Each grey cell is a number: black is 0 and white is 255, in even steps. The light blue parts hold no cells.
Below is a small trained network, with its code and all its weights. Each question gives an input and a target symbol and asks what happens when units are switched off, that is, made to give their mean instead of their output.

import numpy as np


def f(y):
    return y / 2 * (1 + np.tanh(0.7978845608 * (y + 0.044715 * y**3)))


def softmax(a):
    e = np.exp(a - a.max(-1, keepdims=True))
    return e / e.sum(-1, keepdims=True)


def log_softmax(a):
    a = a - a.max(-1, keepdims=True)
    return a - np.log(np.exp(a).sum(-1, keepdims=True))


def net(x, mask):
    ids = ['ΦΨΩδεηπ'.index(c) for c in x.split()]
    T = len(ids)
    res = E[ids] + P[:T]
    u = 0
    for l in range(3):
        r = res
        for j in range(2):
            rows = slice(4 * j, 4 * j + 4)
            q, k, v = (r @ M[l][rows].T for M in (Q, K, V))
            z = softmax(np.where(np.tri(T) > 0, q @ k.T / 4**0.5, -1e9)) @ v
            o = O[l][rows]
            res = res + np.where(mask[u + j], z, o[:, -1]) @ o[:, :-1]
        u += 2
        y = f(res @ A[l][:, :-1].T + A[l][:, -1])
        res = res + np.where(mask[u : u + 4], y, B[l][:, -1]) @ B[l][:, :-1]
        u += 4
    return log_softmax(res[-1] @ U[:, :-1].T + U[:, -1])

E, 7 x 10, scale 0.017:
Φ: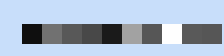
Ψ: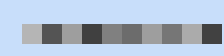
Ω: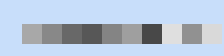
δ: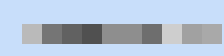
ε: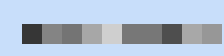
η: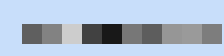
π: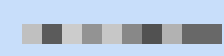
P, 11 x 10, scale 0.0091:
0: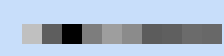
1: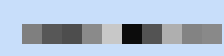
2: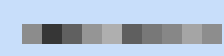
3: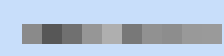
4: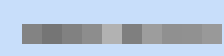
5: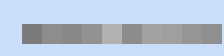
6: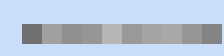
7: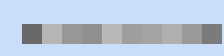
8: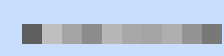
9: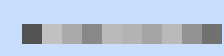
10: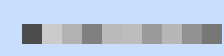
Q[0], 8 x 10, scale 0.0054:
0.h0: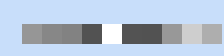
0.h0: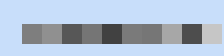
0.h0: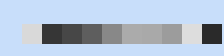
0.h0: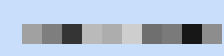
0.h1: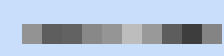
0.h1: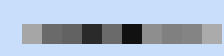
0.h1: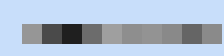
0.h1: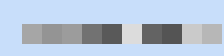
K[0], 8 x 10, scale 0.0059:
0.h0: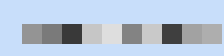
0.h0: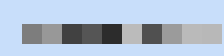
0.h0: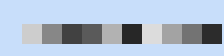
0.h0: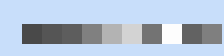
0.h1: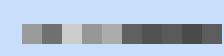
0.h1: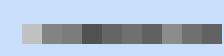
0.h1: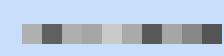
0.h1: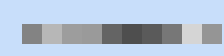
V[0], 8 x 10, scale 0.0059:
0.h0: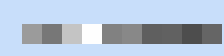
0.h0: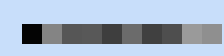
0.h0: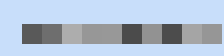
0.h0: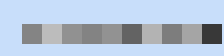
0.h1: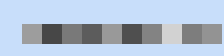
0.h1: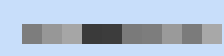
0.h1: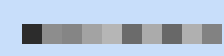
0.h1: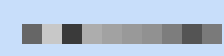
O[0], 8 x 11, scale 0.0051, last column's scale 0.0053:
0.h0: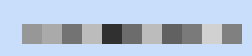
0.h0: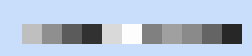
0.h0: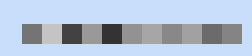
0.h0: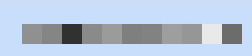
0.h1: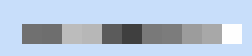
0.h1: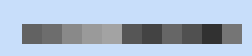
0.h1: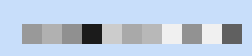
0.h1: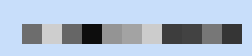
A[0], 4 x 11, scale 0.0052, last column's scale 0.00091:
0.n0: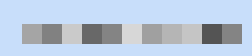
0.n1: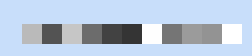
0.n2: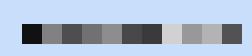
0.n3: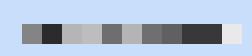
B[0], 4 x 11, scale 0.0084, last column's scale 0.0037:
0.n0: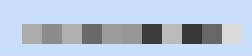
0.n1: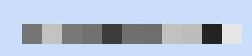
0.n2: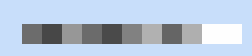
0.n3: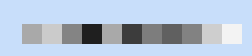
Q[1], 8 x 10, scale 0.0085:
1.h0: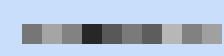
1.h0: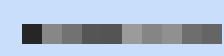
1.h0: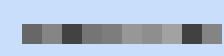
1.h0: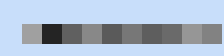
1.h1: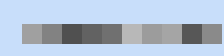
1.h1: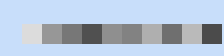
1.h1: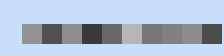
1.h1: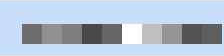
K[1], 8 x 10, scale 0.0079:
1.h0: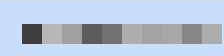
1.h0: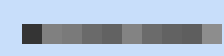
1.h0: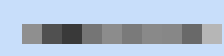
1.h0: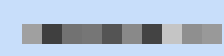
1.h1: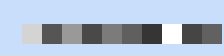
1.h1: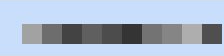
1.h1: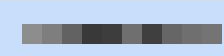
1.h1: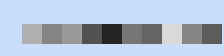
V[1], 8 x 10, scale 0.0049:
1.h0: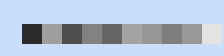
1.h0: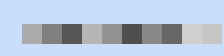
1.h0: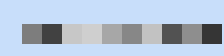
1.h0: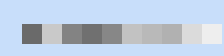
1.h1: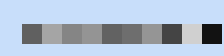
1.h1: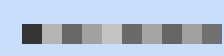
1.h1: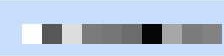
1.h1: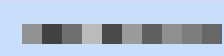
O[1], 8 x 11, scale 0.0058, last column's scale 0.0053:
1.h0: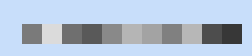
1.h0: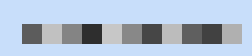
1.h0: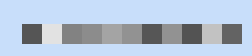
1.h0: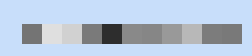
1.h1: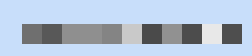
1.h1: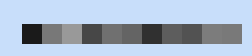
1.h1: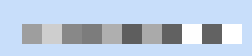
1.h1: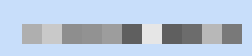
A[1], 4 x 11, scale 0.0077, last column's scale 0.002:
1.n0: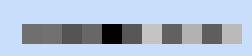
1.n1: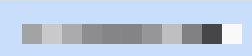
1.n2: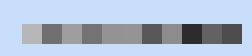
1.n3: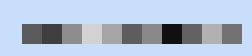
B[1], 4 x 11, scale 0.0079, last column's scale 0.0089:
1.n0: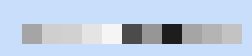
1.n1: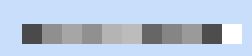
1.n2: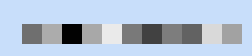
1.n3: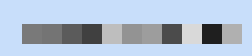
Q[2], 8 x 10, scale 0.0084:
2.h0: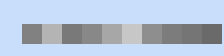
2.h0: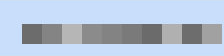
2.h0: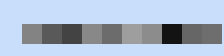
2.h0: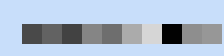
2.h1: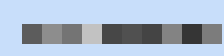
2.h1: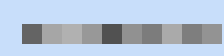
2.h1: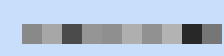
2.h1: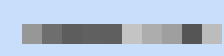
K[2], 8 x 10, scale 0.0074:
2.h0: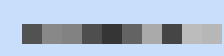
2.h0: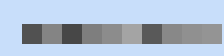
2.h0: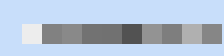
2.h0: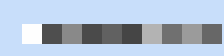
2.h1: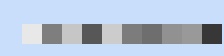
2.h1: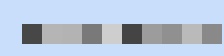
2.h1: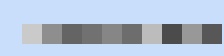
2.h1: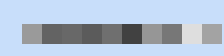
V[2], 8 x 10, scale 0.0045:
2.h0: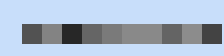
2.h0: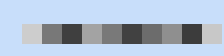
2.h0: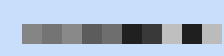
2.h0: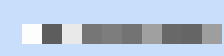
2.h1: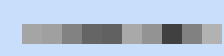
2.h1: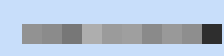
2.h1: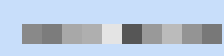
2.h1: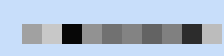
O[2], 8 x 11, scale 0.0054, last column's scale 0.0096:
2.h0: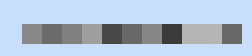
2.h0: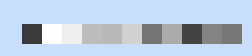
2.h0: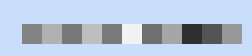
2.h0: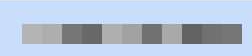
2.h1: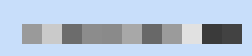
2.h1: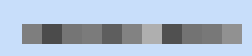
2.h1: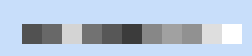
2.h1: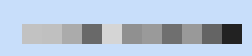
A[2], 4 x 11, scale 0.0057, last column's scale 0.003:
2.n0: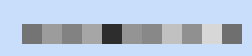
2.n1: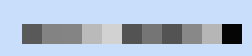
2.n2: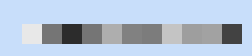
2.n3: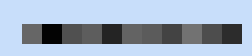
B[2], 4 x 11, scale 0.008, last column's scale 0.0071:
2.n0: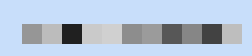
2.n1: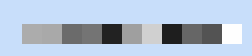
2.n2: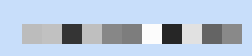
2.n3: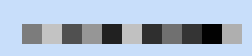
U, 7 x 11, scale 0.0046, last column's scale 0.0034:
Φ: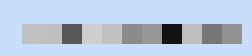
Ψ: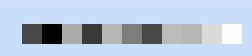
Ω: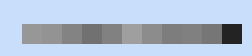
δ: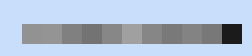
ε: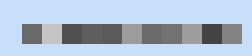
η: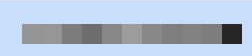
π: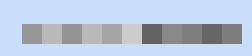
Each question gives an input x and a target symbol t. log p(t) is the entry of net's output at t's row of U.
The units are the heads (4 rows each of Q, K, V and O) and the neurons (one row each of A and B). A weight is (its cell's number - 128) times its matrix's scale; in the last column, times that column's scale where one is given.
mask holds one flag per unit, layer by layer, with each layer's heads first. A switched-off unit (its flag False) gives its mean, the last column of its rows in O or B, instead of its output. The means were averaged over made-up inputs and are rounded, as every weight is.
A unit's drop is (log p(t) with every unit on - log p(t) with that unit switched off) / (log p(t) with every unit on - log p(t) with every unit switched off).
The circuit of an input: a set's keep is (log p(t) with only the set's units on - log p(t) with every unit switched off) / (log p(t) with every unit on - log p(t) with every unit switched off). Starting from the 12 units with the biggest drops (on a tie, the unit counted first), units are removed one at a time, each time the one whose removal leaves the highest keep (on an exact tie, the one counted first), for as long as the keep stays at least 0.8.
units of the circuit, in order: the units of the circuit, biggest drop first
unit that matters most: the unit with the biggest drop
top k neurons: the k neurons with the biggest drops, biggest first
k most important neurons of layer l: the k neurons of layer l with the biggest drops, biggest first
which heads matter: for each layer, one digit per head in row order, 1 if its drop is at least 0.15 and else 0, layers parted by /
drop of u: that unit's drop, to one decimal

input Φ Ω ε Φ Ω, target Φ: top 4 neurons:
[2.n2 1.n1 0.n2 0.n3]
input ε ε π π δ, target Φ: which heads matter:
11 / 01 / 11
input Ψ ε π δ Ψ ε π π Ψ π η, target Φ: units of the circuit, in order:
[1.h0 1.n0]
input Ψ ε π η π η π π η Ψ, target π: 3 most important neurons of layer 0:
[0.n2 0.n0 0.n1]
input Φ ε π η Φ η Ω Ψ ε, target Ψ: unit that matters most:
1.n3
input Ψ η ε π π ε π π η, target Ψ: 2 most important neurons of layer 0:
[0.n0 0.n1]
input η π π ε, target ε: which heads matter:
00 / 01 / 00
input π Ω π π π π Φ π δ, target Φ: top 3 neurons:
[1.n0 2.n0 0.n2]
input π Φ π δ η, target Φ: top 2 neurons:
[1.n0 2.n1]
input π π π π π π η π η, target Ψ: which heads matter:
11 / 01 / 10
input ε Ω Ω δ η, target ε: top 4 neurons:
[2.n3 0.n2 0.n0 1.n2]
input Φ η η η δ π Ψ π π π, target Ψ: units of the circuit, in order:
[1.h0 2.h1 2.h0 2.n3]
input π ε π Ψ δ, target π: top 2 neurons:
[1.n2 0.n2]
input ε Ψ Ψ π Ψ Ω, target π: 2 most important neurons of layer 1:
[1.n2 1.n1]
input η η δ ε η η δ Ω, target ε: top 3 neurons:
[2.n3 1.n3 1.n0]
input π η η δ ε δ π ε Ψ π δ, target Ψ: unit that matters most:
0.h1
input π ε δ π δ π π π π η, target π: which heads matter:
01 / 01 / 10
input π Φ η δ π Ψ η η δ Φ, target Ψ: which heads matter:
10 / 10 / 10
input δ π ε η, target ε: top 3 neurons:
[2.n3 1.n3 0.n0]
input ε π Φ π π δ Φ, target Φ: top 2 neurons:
[0.n2 1.n0]
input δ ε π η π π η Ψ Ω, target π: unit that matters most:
1.n2
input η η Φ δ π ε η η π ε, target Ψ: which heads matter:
00 / 01 / 00
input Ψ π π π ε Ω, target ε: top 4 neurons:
[2.n3 1.n3 0.n1 2.n0]
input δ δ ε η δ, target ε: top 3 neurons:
[2.n3 1.n3 1.n0]
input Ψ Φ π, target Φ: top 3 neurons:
[0.n2 2.n2 1.n3]
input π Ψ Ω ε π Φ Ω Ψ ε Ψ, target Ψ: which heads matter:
00 / 00 / 10
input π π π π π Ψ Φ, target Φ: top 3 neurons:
[1.n0 0.n2 2.n0]
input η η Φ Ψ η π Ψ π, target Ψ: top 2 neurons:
[1.n0 2.n0]
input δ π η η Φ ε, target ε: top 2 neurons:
[2.n3 1.n3]
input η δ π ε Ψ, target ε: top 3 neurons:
[2.n3 1.n3 0.n1]
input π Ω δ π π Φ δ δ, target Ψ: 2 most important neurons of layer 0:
[0.n3 0.n1]
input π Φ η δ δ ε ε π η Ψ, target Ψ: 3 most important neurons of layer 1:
[1.n3 1.n2 1.n1]
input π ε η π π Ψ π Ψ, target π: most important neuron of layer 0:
[0.n2]
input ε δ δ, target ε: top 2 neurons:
[2.n3 1.n0]
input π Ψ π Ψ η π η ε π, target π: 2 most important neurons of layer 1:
[1.n2 1.n3]
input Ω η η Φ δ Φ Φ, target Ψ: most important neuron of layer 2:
[2.n1]
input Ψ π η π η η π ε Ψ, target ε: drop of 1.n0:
0.1
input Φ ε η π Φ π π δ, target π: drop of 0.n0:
0.2
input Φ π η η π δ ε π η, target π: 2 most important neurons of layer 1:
[1.n2 1.n3]
